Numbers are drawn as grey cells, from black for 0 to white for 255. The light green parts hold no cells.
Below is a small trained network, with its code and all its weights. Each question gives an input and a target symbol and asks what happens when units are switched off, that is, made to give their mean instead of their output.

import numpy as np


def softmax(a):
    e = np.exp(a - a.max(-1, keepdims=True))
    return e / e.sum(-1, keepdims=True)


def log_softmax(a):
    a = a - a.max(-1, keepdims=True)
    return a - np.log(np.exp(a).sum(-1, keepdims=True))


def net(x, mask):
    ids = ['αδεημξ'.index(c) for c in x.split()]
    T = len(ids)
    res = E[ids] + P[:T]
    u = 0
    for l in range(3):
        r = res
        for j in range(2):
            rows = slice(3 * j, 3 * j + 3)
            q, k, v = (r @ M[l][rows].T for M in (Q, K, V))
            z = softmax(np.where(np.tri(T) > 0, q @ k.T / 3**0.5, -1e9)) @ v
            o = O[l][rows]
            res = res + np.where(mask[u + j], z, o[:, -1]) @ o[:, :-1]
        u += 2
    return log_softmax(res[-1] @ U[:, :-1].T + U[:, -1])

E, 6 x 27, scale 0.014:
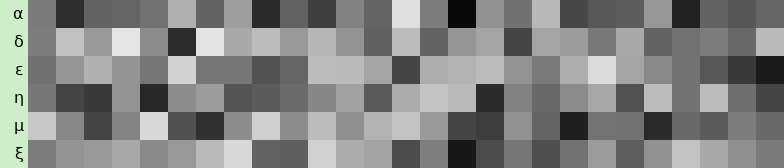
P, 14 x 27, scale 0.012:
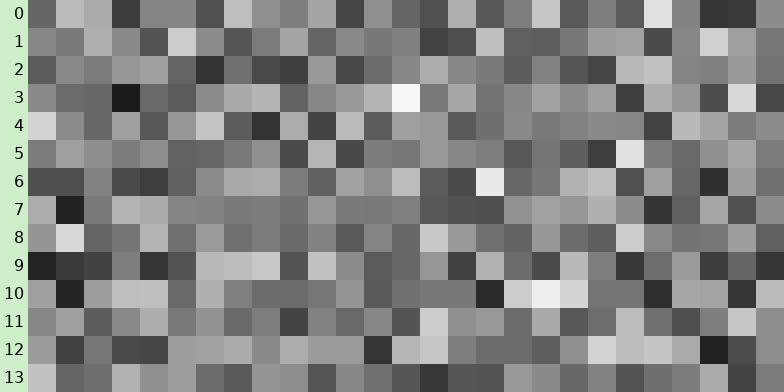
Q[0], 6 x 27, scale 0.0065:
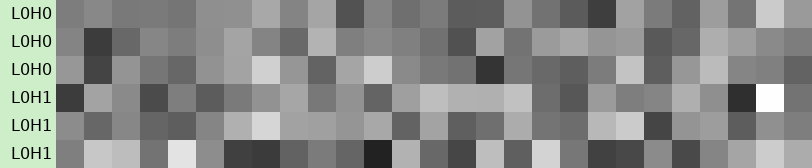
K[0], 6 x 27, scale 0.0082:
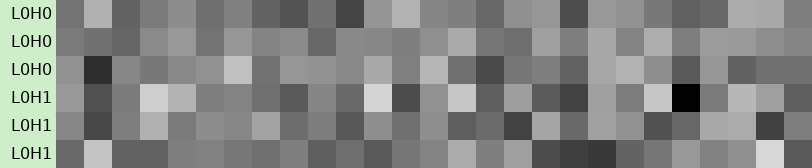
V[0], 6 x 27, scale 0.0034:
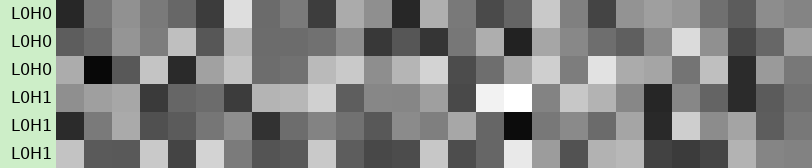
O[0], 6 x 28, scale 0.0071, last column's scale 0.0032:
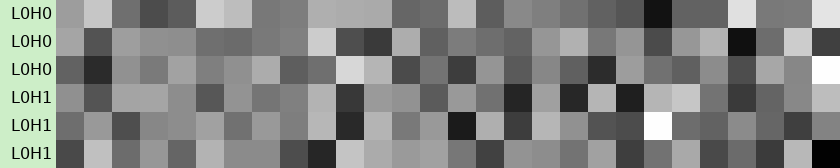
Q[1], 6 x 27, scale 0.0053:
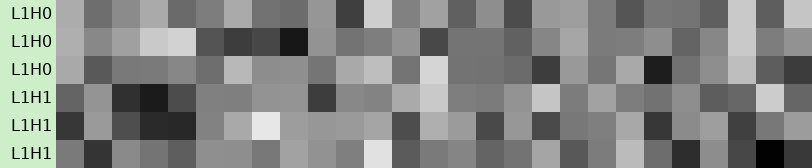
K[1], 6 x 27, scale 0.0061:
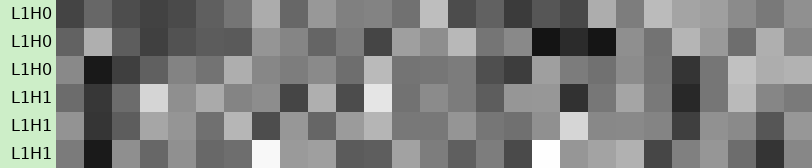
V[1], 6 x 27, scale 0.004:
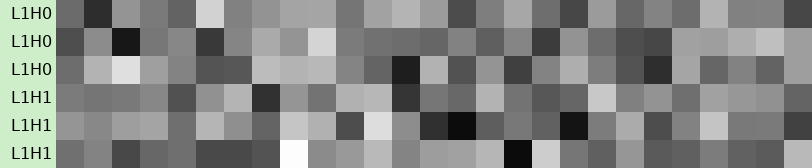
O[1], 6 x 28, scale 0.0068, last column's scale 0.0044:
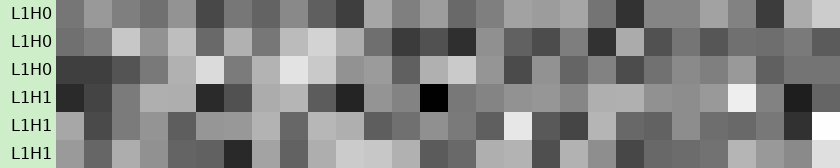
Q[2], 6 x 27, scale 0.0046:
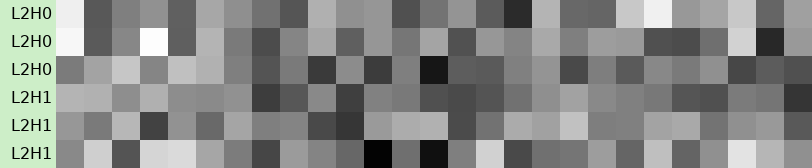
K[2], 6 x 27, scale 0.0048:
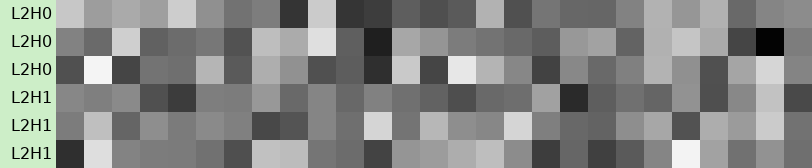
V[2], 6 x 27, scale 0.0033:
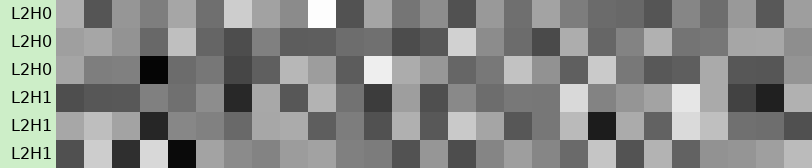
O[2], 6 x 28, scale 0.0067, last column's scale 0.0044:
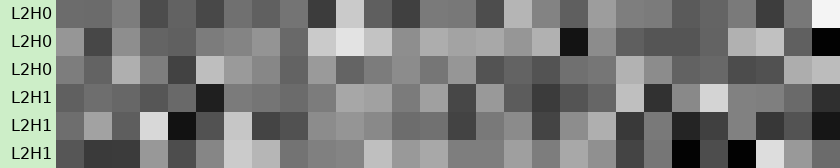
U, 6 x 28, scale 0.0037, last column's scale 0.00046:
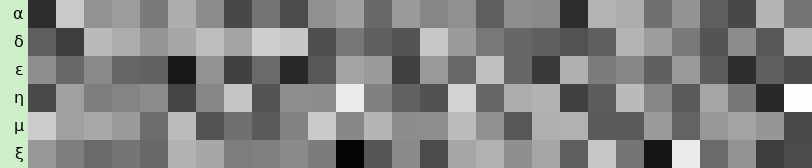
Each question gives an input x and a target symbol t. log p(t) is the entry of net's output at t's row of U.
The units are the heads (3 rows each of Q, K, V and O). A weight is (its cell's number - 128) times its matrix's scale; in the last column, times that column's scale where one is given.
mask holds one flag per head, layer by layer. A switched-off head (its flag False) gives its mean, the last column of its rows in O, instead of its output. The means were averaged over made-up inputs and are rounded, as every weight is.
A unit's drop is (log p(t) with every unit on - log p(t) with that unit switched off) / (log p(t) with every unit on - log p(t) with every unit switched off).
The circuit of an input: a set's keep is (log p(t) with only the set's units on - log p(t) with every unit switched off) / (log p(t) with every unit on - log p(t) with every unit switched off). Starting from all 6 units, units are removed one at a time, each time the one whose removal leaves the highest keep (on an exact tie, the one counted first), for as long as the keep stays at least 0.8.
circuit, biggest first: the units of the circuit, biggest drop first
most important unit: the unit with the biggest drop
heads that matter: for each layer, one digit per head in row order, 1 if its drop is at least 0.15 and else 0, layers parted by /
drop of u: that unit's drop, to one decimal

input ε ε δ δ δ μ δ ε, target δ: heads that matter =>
01 / 10 / 00
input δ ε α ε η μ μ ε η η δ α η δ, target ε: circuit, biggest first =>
(L2H0, L0H1, L1H0)
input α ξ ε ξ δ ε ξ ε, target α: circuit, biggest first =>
(L1H1)
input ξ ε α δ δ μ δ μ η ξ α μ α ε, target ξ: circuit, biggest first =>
(L0H1, L1H1)
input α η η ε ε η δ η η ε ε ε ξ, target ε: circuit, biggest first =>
(L1H0, L1H1)
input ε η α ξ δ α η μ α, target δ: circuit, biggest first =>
(L2H1, L0H1)
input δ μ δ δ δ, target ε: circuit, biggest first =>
(L2H0, L0H1, L1H0, L0H0)
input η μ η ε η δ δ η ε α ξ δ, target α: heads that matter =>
01 / 01 / 00
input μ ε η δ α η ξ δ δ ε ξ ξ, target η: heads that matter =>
00 / 01 / 10
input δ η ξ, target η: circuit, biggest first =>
(L2H0, L0H0, L2H1)
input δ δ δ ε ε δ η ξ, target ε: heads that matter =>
01 / 10 / 10
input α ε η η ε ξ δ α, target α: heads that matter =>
10 / 01 / 00
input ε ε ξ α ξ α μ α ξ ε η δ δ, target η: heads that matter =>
01 / 01 / 00
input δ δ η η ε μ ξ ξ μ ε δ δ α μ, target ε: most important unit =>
L2H0
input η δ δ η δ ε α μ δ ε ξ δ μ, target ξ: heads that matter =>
01 / 00 / 00
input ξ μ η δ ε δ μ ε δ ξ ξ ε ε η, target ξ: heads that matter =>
01 / 01 / 00
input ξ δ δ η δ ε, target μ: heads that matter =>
00 / 10 / 10
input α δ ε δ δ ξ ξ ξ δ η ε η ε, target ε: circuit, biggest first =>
(L1H0, L1H1)
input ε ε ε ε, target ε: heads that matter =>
01 / 11 / 00
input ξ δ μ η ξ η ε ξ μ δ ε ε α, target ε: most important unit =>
L1H0
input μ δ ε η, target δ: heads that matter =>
01 / 01 / 01
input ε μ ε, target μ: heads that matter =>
01 / 10 / 10
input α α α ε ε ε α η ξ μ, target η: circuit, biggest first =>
(L1H1, L0H1)
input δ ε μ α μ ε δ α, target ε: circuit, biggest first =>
(L2H0, L0H1, L1H0)
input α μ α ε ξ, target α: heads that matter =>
10 / 01 / 00
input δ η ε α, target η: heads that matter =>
11 / 01 / 00
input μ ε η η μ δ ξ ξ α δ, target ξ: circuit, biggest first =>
(L0H1)
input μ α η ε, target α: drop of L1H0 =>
0.1
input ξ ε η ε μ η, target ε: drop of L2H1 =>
0.2
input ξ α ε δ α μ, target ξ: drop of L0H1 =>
0.8
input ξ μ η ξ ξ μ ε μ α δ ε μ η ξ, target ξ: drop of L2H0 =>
0.1
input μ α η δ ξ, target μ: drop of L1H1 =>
1.6
